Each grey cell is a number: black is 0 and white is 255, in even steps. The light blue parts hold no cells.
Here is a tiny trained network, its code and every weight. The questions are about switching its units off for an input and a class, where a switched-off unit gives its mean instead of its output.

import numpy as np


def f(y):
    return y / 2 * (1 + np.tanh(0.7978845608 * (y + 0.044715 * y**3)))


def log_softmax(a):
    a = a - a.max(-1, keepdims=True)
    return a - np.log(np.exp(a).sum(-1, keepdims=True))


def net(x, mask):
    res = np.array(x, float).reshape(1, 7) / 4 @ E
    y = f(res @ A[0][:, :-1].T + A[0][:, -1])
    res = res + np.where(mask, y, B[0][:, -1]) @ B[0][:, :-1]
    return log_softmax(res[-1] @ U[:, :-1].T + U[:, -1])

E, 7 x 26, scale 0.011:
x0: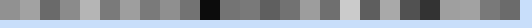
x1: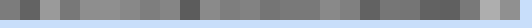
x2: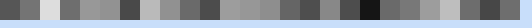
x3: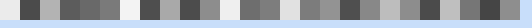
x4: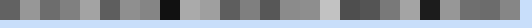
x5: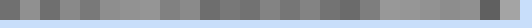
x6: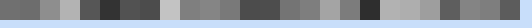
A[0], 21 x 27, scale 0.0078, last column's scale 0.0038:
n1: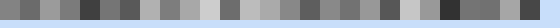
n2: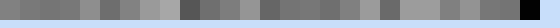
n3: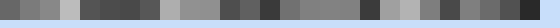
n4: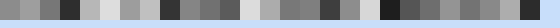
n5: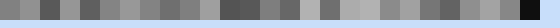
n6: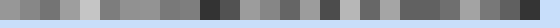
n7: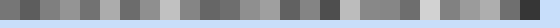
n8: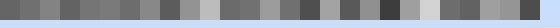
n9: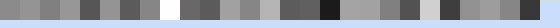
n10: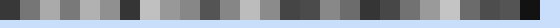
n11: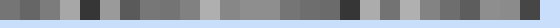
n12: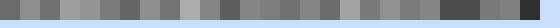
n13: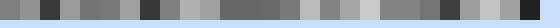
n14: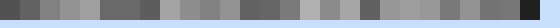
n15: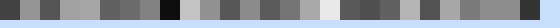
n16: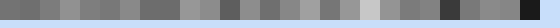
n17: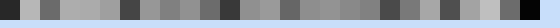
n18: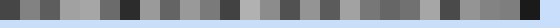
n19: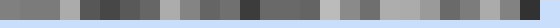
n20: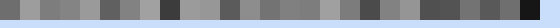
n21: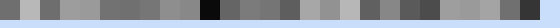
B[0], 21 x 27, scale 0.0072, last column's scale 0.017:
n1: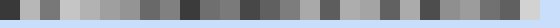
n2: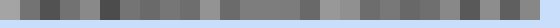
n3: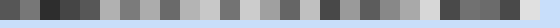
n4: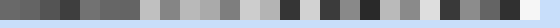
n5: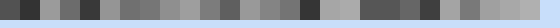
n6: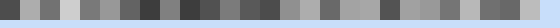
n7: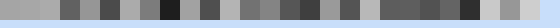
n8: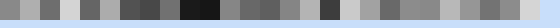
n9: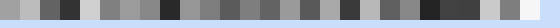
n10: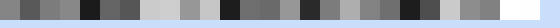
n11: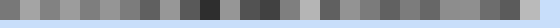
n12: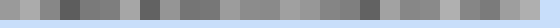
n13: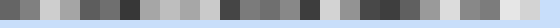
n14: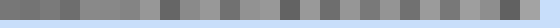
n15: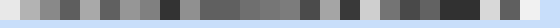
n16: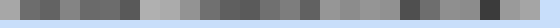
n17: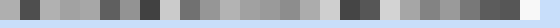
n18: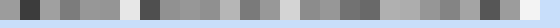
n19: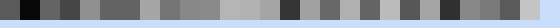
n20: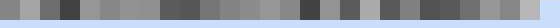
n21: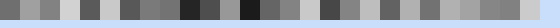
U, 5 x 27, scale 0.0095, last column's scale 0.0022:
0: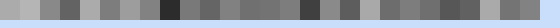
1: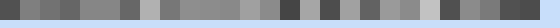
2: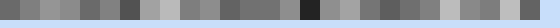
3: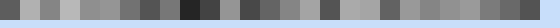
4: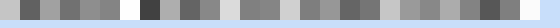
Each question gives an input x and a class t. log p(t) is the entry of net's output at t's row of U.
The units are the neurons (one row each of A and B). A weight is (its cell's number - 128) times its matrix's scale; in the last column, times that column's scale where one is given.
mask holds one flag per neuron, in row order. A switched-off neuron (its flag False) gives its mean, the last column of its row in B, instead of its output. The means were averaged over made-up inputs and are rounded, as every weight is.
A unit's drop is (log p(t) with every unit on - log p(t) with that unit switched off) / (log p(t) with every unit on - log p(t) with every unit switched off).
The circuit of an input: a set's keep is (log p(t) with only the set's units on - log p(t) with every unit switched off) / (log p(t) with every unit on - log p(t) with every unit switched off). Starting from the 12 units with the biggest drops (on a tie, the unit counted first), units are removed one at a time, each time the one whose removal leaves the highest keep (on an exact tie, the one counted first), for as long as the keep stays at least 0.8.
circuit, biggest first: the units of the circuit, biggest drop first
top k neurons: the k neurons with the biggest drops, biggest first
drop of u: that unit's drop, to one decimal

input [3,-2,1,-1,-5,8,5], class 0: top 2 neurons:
[n9, n4]
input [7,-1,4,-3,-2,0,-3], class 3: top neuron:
[n21]
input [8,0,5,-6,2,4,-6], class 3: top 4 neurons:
[n21, n6, n3, n19]
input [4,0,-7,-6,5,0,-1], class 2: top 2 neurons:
[n13, n5]
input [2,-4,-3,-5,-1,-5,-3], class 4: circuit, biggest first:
[n18, n17]
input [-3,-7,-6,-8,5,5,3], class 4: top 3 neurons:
[n18, n17, n10]
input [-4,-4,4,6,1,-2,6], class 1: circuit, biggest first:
[n18, n3]
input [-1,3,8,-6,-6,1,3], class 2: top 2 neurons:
[n10, n15]
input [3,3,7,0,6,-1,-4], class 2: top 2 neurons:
[n10, n9]
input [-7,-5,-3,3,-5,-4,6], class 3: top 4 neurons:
[n4, n1, n11, n8]
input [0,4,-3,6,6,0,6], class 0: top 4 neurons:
[n4, n17, n18, n15]
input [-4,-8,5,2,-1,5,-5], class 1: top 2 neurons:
[n4, n13]
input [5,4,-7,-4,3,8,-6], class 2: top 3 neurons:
[n13, n5, n3]
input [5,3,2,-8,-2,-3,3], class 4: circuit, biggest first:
[n18]
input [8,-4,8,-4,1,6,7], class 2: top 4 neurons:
[n10, n4, n8, n1]
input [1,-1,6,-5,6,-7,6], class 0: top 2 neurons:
[n15, n4]
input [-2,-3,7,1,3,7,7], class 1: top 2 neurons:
[n3, n19]
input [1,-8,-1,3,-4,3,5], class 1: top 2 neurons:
[n15, n19]
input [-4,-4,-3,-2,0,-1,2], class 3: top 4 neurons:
[n10, n4, n1, n8]
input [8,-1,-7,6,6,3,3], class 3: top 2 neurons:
[n10, n21]
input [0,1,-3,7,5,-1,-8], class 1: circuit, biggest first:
[n4]
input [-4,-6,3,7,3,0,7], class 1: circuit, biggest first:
[n18, n3]
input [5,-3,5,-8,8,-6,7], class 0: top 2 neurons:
[n15, n20]
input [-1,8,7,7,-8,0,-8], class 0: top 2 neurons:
[n9, n3]
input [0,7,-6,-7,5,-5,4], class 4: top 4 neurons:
[n17, n18, n10, n12]
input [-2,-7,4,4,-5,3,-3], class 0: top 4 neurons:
[n17, n18, n9, n13]
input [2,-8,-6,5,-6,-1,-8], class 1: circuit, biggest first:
[n4]
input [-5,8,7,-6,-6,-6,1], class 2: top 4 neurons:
[n10, n15, n8, n20]
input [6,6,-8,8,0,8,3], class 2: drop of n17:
0.2
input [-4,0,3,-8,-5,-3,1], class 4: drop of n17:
0.5
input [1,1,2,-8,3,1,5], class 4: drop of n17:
0.4
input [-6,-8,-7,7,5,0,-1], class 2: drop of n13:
0.4
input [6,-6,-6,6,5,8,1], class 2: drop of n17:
0.3
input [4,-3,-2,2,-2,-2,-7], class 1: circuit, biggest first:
[n4]
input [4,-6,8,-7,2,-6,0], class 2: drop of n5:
0.0
